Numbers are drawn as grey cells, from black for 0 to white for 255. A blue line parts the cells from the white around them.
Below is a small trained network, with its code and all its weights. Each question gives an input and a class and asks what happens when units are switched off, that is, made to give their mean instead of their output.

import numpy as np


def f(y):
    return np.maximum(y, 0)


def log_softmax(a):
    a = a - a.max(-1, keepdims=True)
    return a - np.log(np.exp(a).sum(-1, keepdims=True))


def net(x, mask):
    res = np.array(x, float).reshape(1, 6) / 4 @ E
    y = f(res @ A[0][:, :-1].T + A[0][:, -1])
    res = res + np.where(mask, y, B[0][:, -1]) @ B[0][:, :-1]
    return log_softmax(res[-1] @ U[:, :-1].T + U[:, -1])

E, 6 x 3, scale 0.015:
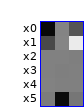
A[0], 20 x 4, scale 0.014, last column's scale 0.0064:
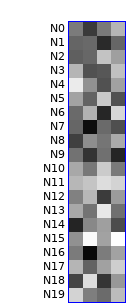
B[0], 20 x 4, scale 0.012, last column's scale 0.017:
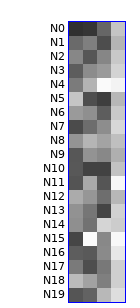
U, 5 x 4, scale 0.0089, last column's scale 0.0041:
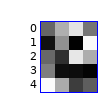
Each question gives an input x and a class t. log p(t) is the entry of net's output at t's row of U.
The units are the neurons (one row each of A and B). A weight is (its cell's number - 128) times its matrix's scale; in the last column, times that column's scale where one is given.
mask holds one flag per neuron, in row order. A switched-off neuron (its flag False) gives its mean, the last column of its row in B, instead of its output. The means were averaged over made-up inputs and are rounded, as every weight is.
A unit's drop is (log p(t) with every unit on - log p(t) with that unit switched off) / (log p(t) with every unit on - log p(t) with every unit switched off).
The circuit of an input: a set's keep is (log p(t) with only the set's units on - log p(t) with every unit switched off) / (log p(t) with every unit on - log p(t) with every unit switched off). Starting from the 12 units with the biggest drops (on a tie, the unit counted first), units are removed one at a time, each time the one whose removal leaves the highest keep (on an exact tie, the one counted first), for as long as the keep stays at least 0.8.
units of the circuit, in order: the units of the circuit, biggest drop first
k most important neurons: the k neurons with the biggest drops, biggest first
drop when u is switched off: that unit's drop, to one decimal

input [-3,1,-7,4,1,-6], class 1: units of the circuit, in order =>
(N11)
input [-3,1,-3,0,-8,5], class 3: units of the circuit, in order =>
(N4; N15)
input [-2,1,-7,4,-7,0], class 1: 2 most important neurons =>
(N4; N14)
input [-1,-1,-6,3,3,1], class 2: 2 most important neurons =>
(N15; N11)
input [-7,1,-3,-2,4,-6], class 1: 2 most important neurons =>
(N11; N10)
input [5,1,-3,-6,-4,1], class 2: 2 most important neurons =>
(N15; N11)
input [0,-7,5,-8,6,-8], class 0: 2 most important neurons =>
(N4; N15)
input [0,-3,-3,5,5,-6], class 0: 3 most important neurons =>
(N15; N5; N13)
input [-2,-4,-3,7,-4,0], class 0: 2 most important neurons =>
(N4; N10)
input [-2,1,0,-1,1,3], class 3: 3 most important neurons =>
(N4; N15; N14)
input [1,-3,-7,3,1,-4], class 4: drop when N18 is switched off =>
0.1
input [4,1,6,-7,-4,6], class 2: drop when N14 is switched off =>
0.2
